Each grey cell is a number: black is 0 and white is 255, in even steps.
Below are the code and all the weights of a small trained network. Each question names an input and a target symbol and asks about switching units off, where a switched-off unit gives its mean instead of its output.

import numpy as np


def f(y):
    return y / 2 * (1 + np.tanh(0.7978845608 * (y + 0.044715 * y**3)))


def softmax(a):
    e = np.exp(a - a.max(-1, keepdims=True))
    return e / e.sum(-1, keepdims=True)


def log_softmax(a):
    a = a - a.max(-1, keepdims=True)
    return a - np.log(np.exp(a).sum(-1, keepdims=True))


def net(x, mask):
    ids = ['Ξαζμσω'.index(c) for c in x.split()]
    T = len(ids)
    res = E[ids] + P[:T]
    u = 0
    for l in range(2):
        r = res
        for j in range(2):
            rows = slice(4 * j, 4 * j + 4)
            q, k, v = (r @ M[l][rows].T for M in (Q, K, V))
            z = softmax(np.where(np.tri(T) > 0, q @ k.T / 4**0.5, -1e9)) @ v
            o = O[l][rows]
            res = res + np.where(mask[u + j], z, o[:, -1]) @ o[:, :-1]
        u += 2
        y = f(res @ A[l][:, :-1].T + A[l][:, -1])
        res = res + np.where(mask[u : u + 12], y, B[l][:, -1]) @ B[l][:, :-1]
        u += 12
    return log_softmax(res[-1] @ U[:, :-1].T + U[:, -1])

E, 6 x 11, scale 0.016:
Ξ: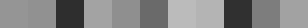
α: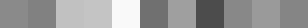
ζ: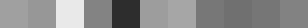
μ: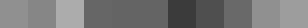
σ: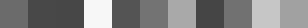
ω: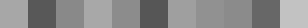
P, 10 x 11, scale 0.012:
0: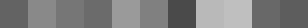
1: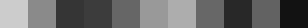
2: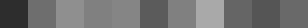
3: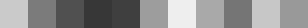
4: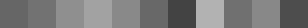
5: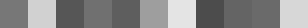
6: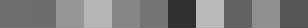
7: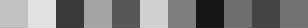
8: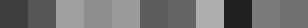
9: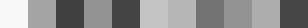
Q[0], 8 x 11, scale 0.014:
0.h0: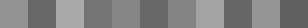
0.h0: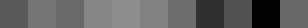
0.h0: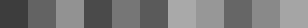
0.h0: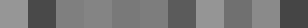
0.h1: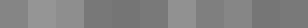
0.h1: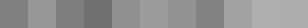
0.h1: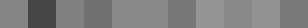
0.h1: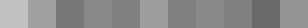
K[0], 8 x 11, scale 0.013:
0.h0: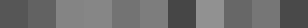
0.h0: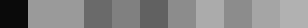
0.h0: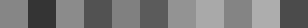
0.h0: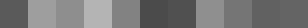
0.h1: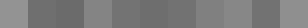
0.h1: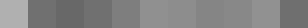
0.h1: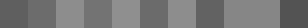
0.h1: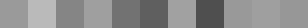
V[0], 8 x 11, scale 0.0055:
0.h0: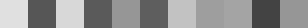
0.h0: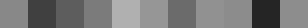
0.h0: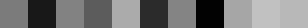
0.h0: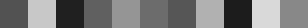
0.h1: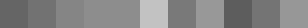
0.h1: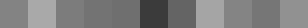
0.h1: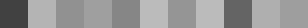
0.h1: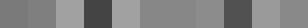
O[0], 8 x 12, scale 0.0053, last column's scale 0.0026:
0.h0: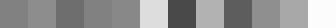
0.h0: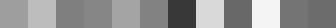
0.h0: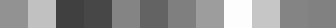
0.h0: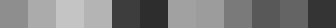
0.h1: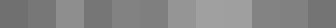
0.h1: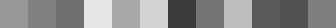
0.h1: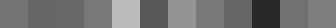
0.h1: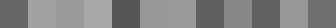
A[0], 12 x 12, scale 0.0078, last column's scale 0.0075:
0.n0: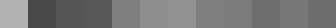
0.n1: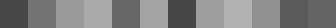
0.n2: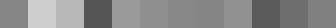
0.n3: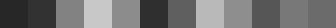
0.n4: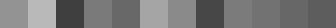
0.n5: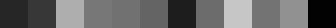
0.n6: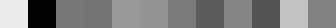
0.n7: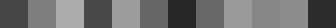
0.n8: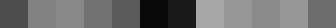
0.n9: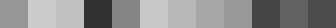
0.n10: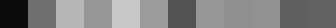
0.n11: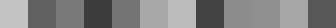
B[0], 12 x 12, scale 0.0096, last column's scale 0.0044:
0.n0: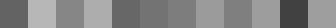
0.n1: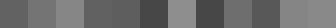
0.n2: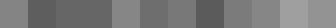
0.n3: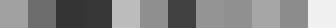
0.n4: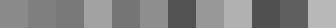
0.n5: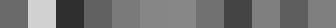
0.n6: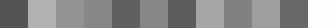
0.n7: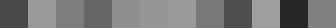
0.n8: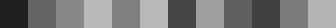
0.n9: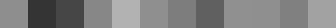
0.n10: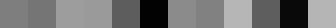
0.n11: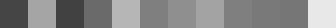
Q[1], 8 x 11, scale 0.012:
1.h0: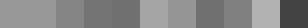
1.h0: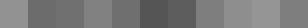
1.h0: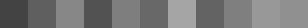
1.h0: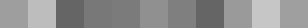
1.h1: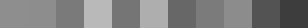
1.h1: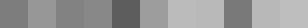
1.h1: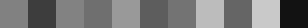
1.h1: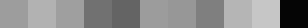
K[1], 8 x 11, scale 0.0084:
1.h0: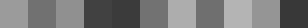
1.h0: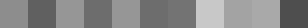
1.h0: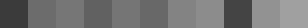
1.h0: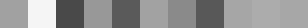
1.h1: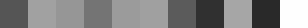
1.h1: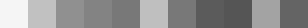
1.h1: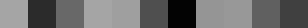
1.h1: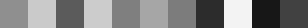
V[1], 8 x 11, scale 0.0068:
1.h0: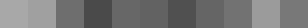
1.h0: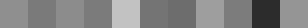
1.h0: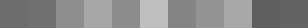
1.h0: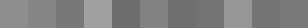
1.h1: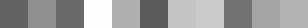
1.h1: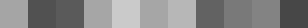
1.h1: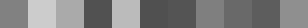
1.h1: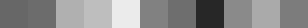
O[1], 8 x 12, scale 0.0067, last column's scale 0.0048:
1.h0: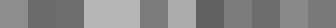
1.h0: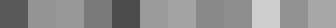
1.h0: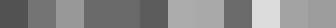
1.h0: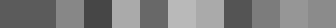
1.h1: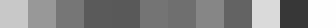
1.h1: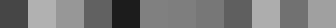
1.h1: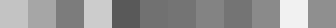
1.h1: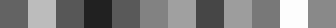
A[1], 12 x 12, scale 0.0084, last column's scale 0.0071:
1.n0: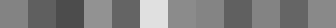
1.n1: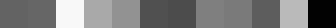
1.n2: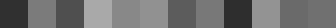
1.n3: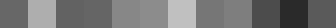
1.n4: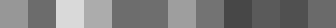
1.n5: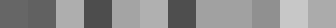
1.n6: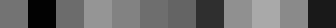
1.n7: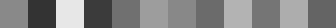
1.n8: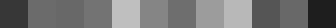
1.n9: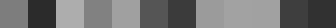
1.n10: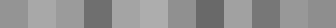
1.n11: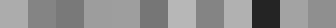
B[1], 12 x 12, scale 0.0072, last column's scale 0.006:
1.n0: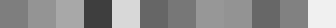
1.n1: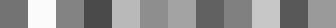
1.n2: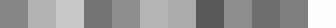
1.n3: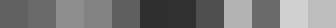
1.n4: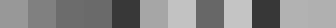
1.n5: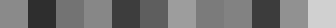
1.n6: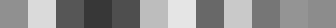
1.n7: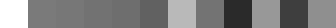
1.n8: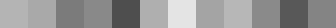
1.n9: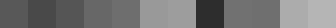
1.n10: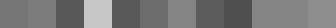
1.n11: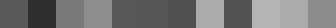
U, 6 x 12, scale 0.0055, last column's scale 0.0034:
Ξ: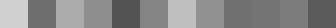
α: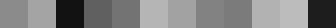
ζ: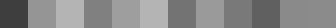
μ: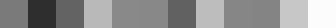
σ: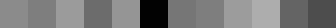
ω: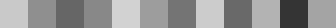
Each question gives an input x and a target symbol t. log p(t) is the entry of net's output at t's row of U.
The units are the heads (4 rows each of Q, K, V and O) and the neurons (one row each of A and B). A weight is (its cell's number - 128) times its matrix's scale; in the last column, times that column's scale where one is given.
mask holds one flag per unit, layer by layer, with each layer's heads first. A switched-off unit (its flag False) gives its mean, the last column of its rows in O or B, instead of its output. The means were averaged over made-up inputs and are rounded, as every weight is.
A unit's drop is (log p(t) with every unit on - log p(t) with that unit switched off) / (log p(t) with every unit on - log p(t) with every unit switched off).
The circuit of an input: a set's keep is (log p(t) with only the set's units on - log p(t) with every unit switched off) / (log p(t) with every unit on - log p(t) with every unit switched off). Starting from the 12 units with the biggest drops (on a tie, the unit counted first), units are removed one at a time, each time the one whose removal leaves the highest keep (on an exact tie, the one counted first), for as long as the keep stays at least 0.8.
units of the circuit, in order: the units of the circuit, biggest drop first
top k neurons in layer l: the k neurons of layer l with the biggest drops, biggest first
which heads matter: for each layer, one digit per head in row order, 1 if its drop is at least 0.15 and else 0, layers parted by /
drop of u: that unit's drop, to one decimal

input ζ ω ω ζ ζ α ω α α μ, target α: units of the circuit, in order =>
[1.h1]
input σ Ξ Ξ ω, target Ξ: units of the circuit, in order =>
[0.h0; 1.n4; 1.h1]
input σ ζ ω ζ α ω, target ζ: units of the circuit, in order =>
[0.h0; 1.h1; 0.n9; 0.n6]
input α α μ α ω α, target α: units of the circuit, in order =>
[1.h1; 0.h0]
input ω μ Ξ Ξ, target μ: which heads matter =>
00 / 01
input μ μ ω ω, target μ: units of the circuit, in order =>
[1.h1; 1.n11]
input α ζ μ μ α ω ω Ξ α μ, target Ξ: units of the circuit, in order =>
[0.h0; 1.n4; 0.n3]
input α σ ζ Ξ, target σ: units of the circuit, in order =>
[1.n3; 1.h1; 0.h0]
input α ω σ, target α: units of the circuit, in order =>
[1.n6; 0.n3]
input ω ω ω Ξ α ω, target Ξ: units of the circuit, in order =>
[0.h0; 1.h1; 1.n4]
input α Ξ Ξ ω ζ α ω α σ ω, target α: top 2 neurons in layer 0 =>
[0.n11; 0.n10]
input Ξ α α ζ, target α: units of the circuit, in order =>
[1.h1; 0.n11]
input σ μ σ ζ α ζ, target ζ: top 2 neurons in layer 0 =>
[0.n11; 0.n9]
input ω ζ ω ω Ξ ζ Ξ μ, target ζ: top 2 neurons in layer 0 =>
[0.n9; 0.n6]
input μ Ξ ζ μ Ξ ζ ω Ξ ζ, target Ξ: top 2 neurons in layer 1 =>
[1.n4; 1.n7]
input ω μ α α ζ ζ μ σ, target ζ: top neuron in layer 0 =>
[0.n9]
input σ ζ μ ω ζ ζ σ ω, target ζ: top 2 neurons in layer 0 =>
[0.n6; 0.n9]
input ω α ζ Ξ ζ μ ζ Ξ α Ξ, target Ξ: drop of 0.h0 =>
1.1
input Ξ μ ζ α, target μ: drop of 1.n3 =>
0.0
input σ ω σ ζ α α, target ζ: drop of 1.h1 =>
0.6
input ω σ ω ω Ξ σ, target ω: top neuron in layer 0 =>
[0.n4]
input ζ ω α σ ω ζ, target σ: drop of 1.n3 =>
0.4
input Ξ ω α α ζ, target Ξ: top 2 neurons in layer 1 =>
[1.n7; 1.n4]
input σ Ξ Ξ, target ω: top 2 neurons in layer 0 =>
[0.n3; 0.n10]
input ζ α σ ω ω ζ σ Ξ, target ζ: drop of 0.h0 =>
0.3
